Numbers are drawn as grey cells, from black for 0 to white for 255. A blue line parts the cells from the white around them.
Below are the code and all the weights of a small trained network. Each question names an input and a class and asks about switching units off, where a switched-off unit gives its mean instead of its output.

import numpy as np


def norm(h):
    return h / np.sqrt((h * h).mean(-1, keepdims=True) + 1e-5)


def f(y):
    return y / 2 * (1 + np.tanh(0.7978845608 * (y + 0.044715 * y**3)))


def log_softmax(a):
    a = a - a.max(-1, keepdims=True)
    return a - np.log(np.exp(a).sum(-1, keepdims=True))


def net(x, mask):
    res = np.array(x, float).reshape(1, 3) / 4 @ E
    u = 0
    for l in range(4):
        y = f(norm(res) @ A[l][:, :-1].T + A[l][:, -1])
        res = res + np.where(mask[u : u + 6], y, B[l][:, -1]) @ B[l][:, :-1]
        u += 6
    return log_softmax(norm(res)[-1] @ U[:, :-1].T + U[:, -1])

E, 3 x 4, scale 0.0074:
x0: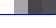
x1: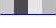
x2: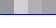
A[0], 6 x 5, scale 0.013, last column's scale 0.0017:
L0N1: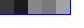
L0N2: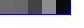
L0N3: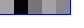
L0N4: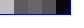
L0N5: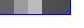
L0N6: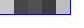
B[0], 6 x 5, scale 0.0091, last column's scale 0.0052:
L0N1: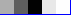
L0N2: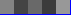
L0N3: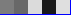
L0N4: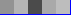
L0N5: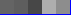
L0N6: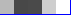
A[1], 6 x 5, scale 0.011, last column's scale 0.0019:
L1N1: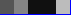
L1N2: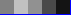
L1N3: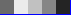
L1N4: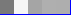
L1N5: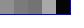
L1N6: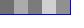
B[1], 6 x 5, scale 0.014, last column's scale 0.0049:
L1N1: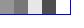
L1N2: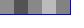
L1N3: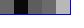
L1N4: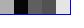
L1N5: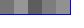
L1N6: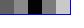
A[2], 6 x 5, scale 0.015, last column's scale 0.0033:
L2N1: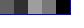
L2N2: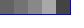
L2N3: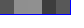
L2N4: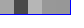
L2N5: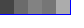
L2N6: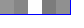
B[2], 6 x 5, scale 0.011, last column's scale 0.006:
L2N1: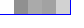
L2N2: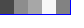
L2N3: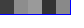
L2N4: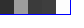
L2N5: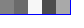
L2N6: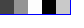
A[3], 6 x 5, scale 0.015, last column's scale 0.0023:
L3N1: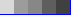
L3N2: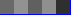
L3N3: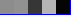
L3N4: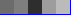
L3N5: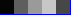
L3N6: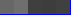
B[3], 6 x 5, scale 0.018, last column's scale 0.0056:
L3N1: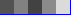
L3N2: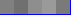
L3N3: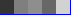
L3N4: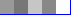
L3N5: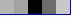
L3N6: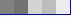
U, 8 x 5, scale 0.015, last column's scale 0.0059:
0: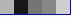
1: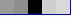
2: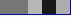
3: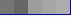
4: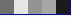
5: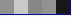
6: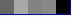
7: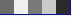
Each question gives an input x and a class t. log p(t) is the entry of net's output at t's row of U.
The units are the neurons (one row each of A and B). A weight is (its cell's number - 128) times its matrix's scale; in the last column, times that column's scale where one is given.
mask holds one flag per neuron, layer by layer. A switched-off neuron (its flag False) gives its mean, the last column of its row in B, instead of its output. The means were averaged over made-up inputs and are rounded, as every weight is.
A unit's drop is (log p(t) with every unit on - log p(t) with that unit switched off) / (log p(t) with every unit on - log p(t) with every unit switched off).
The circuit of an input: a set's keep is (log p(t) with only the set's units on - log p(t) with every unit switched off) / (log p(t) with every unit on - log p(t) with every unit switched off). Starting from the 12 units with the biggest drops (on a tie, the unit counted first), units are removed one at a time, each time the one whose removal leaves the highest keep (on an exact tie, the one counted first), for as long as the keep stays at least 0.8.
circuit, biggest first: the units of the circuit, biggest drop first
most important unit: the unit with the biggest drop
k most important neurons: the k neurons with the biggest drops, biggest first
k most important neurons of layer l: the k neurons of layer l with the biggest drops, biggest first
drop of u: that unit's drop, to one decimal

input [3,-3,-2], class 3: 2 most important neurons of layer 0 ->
(L0N6 L0N3)
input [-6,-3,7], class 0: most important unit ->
L1N4
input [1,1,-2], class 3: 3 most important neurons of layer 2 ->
(L2N1 L2N4 L2N5)
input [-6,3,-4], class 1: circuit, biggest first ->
(L1N4 L3N5)
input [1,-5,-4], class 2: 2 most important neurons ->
(L0N2 L1N1)
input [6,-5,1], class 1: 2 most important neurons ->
(L0N6 L0N3)
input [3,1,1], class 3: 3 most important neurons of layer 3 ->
(L3N5 L3N4 L3N3)
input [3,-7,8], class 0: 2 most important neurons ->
(L1N4 L0N3)
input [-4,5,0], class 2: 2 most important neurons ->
(L0N3 L0N6)
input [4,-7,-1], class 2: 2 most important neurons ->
(L0N1 L1N1)
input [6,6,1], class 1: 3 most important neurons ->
(L1N1 L0N6 L0N4)
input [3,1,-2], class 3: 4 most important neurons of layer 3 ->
(L3N5 L3N4 L3N3 L3N2)
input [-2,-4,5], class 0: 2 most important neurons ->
(L0N1 L0N6)
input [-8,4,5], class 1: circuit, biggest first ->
(L3N5)
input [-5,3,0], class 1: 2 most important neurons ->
(L0N1 L3N5)
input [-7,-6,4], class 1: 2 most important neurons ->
(L3N5 L0N3)
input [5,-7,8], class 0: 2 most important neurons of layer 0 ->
(L0N3 L0N2)
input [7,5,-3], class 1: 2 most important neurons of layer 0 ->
(L0N6 L0N4)
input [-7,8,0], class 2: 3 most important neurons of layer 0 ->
(L0N3 L0N6 L0N4)
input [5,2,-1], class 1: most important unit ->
L0N4
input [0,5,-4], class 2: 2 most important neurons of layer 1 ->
(L1N6 L1N4)
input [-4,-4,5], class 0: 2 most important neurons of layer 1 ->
(L1N4 L1N3)
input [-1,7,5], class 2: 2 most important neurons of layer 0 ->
(L0N1 L0N4)
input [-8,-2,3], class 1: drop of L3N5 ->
0.3
